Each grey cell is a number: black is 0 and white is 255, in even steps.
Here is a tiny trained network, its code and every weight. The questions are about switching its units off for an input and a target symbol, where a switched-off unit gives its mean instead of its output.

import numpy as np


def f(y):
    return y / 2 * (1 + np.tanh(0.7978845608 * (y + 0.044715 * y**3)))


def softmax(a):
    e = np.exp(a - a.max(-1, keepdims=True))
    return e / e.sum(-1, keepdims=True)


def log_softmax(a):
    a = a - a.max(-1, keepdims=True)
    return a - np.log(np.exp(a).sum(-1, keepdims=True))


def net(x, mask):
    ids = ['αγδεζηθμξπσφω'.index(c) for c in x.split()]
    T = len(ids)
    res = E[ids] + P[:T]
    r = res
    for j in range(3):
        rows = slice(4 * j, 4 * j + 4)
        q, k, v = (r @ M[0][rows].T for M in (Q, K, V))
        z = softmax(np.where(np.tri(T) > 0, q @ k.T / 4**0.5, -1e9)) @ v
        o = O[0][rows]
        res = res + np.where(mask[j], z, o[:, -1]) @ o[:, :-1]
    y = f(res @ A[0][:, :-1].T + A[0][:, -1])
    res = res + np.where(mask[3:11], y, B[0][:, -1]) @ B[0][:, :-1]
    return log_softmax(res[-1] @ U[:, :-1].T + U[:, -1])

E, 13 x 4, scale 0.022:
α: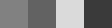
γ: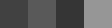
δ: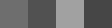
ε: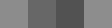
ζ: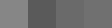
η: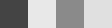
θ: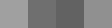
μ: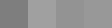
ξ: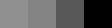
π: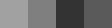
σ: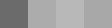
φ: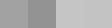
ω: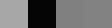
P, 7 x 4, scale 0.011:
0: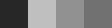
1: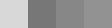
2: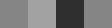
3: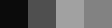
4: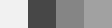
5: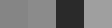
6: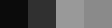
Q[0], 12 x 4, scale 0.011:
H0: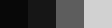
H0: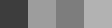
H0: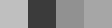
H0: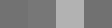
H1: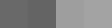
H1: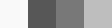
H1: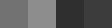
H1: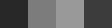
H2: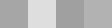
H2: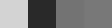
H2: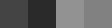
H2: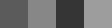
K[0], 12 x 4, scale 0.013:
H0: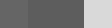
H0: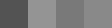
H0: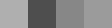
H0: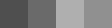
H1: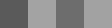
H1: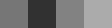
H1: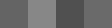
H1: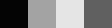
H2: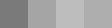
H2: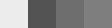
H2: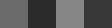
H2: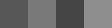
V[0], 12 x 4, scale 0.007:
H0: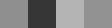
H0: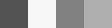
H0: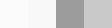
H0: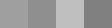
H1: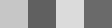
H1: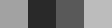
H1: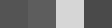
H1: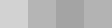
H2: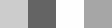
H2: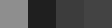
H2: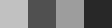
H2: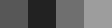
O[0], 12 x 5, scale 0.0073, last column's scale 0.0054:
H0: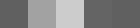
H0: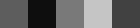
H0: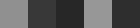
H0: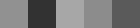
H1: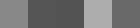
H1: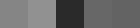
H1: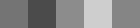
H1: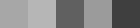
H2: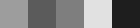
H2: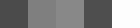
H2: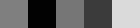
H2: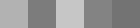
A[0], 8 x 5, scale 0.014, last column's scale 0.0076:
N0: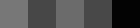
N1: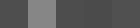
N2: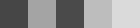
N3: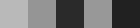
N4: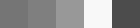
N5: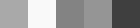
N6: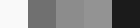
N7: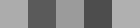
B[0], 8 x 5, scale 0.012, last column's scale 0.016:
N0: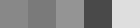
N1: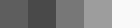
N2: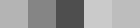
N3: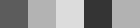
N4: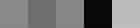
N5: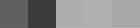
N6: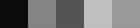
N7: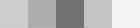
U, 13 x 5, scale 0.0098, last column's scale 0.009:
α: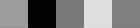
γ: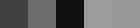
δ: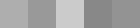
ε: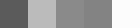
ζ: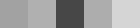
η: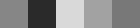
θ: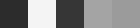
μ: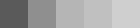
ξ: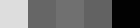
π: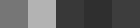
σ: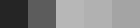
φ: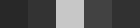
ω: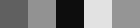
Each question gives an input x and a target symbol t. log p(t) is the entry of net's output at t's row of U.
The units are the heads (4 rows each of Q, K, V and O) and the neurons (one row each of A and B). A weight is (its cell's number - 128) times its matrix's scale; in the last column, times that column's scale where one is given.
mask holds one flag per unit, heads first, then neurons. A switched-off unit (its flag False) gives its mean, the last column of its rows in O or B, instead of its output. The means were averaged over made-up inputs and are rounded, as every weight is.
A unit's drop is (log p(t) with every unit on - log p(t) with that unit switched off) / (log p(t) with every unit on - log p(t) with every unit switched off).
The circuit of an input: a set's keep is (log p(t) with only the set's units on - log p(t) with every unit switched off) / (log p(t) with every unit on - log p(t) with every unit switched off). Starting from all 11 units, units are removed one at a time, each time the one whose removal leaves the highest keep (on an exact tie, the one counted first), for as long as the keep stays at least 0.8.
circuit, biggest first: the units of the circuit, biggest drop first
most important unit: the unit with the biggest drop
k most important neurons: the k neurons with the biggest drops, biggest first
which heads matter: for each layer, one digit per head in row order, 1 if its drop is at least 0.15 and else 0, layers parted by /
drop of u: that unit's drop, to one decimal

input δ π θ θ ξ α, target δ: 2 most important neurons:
(N7; N1)
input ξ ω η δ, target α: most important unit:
H0
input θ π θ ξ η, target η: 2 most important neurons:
(N5; N3)
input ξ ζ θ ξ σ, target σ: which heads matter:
011
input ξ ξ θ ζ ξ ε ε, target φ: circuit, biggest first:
(H2; N2)
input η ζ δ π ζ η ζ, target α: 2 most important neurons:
(N3; N4)
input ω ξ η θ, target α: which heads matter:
100
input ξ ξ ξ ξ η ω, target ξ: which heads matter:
011
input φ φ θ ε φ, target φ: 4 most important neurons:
(N4; N3; N7; N6)
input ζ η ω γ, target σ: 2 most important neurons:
(N5; N7)
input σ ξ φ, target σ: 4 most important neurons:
(N5; N6; N3; N7)
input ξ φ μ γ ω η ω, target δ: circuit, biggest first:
(H0; N7)
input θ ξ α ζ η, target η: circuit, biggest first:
(N5; N4; H2)
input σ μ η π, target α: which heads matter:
100
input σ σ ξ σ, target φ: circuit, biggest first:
(N7)
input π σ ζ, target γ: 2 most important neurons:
(N3; N7)
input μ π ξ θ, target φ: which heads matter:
001
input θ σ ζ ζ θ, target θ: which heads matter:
010
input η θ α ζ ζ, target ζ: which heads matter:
000
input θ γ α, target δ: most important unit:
N1
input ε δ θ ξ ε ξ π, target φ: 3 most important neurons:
(N2; N0; N1)
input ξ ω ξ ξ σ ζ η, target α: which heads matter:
001
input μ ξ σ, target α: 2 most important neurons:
(N2; N5)
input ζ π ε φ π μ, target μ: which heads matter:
011
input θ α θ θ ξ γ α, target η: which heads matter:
011
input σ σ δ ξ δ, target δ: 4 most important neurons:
(N1; N7; N2; N5)
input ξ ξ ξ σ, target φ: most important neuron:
(N4)
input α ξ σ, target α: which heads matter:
001
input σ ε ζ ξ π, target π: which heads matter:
011
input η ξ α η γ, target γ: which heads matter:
010
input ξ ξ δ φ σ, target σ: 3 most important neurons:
(N6; N5; N0)
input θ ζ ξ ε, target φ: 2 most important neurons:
(N2; N7)
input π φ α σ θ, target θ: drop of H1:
0.3
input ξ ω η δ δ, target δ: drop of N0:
0.0
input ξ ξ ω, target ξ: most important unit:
H2
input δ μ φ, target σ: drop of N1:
-0.1
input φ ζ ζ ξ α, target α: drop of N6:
0.2
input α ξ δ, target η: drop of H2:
0.4
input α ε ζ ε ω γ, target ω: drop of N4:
0.3
